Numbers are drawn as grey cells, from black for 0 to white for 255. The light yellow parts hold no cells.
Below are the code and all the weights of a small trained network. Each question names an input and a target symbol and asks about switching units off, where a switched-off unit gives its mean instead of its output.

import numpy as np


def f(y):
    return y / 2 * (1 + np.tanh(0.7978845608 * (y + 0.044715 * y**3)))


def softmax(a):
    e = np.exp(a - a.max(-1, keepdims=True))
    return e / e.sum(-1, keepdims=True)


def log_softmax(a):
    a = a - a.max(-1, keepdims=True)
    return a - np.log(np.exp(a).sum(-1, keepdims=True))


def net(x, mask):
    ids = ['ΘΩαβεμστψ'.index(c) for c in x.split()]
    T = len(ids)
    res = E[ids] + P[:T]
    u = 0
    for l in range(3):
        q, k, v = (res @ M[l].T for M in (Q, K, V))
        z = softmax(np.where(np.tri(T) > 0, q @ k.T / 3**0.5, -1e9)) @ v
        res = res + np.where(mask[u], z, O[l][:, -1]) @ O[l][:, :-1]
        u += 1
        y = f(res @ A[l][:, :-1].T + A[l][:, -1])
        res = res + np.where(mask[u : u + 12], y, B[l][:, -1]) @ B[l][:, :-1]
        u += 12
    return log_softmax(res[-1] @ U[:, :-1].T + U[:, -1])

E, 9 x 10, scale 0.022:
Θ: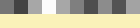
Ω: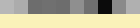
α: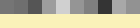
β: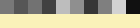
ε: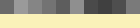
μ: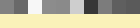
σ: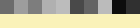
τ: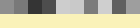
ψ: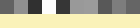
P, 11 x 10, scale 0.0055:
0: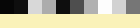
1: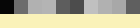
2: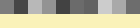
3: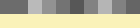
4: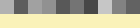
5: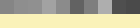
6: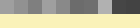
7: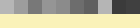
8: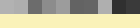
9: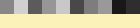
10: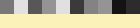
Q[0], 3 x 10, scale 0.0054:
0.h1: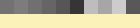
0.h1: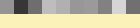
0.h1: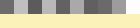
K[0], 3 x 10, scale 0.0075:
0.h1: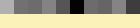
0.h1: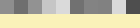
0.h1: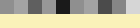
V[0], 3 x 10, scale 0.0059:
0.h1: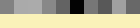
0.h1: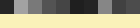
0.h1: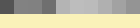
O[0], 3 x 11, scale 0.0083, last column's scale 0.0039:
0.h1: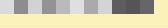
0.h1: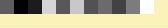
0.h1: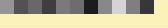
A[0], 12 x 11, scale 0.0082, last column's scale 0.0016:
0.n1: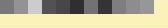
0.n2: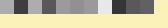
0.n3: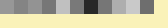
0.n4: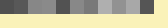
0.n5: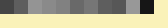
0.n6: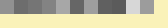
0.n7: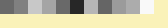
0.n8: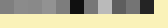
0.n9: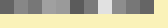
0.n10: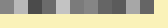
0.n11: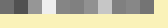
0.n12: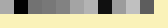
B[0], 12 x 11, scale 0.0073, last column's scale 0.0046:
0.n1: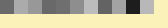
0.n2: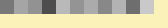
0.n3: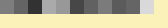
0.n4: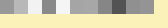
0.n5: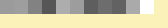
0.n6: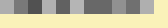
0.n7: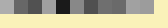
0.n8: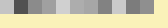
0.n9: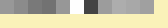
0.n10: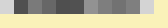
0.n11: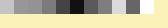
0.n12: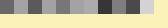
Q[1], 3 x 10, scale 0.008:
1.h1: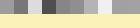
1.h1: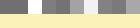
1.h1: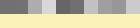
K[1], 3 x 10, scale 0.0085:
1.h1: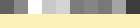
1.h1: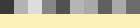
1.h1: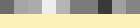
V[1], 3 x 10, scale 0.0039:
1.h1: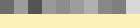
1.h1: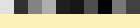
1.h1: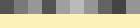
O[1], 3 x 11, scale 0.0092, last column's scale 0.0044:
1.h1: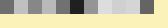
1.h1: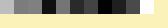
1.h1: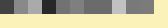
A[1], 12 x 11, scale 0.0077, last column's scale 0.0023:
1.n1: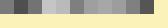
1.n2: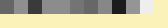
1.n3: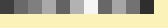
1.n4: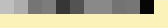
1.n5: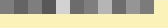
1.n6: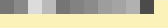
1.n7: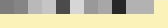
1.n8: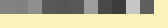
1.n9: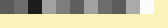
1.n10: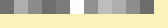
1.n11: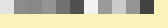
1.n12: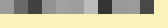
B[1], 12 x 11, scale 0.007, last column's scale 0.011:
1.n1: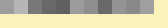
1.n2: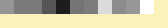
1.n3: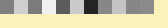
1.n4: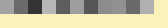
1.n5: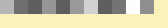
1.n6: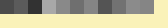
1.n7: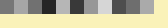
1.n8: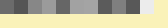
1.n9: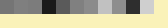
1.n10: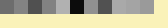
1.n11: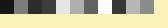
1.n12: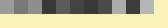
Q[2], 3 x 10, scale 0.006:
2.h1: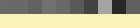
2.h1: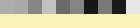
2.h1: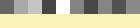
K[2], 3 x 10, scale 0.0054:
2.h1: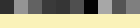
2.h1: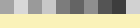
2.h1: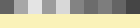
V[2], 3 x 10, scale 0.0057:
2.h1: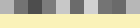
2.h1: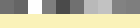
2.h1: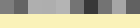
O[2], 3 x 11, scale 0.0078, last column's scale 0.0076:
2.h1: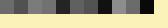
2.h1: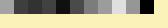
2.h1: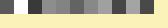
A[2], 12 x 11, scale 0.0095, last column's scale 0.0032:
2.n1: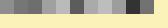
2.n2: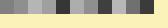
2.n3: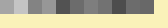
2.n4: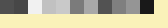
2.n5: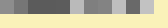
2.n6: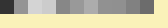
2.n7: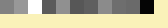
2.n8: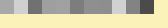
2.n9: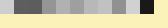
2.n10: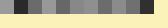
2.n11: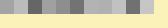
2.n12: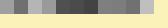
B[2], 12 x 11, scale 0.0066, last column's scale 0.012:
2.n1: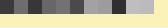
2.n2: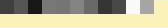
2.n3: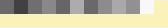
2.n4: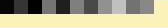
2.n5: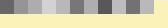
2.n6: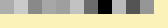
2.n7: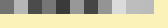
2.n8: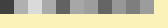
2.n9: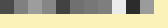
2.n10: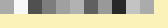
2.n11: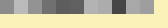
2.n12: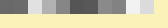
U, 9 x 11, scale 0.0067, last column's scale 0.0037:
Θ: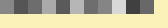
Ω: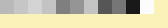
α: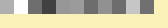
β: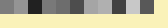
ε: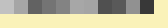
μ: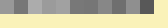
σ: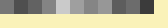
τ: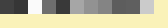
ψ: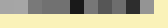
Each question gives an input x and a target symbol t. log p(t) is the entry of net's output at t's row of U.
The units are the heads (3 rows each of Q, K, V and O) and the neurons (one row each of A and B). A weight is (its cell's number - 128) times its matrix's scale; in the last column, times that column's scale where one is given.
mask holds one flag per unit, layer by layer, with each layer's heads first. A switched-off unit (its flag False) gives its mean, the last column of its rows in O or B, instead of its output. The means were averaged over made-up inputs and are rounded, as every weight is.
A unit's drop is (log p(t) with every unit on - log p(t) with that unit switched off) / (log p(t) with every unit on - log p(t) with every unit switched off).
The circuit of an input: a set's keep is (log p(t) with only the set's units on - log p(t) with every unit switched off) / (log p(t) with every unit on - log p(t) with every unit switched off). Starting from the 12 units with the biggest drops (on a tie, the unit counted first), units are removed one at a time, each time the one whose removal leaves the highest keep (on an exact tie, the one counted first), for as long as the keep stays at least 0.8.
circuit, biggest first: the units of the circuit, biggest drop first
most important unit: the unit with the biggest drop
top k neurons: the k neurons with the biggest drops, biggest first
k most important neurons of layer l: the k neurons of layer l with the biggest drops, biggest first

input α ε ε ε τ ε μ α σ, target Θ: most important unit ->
1.n5
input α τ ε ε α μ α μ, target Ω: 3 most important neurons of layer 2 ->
2.n6, 2.n3, 2.n8
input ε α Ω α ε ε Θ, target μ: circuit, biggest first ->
2.n12, 0.n11, 1.n9
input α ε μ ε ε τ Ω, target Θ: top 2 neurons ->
1.n3, 0.n12
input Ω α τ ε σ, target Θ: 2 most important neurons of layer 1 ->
1.n5, 1.n6
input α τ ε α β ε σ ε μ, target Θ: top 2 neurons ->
2.n4, 1.n9
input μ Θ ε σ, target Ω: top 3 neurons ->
0.n9, 0.n2, 0.n8
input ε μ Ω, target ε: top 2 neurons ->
2.n2, 1.n8
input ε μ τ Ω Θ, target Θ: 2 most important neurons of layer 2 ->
2.n4, 2.n9
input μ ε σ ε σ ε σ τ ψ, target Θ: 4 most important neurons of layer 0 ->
0.n10, 0.n11, 0.n2, 0.n9
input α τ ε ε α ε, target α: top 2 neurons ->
1.n7, 0.n1
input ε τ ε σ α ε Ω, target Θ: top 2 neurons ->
1.n3, 1.n5
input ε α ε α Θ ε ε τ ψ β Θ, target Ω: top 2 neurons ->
1.n11, 1.n1
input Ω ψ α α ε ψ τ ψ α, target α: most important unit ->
0.h1
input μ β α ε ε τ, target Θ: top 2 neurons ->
1.n5, 2.n9
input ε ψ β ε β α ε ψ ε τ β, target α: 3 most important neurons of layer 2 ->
2.n1, 2.n11, 2.n5
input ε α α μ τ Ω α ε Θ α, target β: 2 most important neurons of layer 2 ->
2.n1, 2.n11
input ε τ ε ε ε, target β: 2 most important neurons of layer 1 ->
1.n7, 1.n10
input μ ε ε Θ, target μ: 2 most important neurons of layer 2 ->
2.n12, 2.n3
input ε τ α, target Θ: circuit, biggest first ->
1.h1
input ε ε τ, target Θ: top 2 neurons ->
2.n9, 1.n5
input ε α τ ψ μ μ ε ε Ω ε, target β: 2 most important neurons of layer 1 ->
1.n7, 1.n8
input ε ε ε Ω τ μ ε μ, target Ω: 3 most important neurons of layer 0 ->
0.n10, 0.n1, 0.n11
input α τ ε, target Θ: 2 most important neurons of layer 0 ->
0.n1, 0.n9
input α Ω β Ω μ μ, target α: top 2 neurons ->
2.n7, 1.n8
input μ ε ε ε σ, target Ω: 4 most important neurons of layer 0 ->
0.n2, 0.n9, 0.n8, 0.n11
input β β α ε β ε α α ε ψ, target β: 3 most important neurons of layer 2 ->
2.n1, 2.n10, 2.n11
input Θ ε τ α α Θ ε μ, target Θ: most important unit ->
2.n4
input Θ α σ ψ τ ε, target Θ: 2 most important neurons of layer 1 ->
1.n5, 1.n2
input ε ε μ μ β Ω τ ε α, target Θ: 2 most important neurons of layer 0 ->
0.n11, 0.n12
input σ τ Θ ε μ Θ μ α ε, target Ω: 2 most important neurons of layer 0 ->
0.n1, 0.n11
